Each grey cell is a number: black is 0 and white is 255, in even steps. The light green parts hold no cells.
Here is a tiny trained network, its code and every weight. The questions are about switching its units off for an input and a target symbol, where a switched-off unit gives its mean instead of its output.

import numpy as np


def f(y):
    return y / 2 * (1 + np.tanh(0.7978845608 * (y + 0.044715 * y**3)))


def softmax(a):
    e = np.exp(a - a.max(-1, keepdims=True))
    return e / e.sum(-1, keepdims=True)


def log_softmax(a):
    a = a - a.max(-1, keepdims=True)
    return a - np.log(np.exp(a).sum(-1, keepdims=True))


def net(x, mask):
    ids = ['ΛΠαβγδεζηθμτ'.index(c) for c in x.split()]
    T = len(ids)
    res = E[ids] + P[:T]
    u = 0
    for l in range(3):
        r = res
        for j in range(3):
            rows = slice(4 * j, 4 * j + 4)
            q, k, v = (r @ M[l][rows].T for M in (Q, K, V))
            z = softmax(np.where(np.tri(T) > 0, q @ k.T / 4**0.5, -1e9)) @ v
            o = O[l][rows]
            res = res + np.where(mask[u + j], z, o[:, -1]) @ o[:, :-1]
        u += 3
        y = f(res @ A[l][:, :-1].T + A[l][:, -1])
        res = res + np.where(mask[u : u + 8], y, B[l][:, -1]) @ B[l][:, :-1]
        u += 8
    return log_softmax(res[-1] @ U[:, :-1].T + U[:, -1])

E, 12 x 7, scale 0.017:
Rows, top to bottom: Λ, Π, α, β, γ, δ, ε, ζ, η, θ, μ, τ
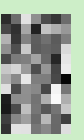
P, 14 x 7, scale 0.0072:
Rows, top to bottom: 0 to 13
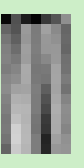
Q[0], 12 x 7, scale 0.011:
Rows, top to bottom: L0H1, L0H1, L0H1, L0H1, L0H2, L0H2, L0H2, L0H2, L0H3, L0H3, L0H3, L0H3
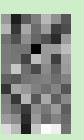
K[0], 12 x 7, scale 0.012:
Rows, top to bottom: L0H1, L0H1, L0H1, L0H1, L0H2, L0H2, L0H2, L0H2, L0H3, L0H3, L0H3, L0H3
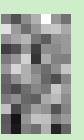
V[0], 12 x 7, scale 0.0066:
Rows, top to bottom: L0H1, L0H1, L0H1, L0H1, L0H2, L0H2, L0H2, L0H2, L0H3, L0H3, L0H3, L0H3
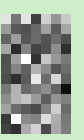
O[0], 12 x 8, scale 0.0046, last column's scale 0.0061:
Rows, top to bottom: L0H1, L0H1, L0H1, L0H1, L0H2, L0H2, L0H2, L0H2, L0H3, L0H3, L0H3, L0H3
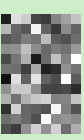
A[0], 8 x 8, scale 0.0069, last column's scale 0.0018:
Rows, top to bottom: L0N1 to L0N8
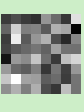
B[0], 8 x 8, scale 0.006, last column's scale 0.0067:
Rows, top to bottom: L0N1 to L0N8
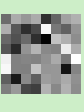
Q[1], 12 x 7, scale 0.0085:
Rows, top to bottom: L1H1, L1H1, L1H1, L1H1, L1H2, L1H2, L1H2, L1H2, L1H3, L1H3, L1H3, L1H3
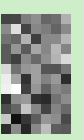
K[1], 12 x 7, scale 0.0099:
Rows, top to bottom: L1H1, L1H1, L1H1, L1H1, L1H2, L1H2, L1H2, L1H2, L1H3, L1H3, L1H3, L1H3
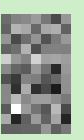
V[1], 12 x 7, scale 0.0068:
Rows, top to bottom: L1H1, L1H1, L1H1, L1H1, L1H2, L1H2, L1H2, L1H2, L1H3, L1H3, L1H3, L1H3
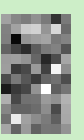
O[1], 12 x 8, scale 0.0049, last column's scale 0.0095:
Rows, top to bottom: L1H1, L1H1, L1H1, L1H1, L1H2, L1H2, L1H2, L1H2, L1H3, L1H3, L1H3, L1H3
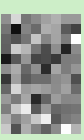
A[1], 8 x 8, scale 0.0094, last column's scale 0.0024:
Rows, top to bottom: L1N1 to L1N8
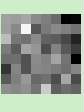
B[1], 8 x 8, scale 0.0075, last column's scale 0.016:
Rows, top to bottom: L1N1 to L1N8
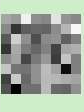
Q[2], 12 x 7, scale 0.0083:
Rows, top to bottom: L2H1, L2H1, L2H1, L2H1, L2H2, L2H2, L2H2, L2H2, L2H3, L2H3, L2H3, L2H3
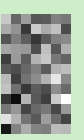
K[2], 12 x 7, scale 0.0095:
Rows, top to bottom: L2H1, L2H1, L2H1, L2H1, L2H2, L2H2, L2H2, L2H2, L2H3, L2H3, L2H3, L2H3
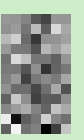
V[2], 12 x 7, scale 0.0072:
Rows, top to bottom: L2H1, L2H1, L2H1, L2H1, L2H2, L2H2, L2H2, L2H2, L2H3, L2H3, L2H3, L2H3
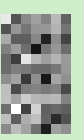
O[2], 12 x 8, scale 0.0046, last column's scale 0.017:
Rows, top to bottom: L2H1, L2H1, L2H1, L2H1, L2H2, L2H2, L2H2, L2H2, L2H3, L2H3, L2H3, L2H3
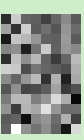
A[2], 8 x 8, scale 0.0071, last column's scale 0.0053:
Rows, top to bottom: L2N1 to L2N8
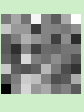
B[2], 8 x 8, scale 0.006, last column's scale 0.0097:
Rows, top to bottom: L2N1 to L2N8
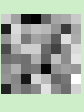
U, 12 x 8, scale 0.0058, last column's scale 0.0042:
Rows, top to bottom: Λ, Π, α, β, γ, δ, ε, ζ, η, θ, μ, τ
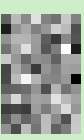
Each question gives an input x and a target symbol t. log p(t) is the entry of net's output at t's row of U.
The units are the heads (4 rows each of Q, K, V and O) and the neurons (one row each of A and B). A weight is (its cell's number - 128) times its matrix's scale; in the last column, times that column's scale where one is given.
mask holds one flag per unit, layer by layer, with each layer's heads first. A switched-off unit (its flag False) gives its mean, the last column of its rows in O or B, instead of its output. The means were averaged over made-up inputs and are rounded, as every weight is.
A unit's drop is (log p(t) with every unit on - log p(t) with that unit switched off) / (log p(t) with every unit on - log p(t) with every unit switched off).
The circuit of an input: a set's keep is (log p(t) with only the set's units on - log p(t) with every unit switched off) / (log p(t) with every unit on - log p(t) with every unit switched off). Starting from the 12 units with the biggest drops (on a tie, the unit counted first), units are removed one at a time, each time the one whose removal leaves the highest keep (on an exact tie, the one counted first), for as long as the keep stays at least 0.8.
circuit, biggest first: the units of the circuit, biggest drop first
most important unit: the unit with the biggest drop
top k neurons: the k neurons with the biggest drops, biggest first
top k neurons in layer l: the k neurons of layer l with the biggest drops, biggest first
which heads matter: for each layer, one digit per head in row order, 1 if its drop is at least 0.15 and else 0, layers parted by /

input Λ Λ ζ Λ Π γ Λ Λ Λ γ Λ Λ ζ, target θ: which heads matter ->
111 / 100 / 001
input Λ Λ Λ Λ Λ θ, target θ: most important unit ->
L2H3
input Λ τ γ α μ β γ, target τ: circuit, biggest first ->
L0H3, L1H2, L1N8, L2H1
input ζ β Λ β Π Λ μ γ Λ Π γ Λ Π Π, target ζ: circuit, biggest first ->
L2H2, L0H3, L1H2
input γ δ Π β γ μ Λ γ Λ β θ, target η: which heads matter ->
110 / 100 / 001
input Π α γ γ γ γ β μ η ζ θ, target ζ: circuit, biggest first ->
L0N6, L1H2, L2H2, L0H3
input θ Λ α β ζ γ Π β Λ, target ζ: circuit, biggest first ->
L1H2, L0H3
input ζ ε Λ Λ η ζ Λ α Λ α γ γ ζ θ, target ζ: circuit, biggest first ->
L2H2, L1H2
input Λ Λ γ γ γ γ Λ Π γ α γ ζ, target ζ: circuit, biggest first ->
L1H3, L2H2
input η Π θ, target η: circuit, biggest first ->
L1H2, L2H3, L0H3
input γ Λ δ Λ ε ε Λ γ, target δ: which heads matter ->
011 / 000 / 100
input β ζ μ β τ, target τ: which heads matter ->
001 / 000 / 000
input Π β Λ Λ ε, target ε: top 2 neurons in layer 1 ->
L1N7, L1N1
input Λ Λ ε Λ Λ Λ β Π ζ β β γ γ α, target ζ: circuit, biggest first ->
L0H3, L2H2, L1H2
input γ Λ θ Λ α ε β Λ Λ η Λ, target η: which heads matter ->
000 / 110 / 000
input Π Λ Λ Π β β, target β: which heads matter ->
100 / 000 / 000
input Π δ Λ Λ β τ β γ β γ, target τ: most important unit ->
L0H3
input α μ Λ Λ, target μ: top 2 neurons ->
L2N8, L2N7
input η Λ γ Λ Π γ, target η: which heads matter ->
011 / 010 / 001
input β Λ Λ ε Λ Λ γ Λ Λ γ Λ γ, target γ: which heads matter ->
001 / 000 / 000
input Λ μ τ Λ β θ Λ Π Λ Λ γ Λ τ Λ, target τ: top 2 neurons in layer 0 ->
L0N5, L0N1
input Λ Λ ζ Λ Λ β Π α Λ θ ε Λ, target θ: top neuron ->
L0N4
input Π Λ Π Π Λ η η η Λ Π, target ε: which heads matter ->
001 / 000 / 001
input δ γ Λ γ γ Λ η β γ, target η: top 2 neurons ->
L2N2, L1N7
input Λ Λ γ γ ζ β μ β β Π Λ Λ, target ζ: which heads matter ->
001 / 010 / 010
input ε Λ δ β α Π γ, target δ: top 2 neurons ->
L1N1, L1N4
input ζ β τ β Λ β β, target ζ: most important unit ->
L2H2
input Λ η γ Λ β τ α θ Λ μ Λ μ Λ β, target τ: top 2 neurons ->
L1N8, L0N1
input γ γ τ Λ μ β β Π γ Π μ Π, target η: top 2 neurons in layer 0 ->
L0N8, L0N1
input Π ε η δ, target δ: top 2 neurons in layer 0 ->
L0N4, L0N3
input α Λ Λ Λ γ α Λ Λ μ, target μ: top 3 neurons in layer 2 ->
L2N8, L2N7, L2N4
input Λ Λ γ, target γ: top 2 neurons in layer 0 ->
L0N5, L0N1
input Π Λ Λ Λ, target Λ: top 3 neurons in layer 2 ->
L2N7, L2N3, L2N5
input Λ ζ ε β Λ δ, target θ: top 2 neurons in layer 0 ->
L0N1, L0N3
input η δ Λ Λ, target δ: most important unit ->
L1N6
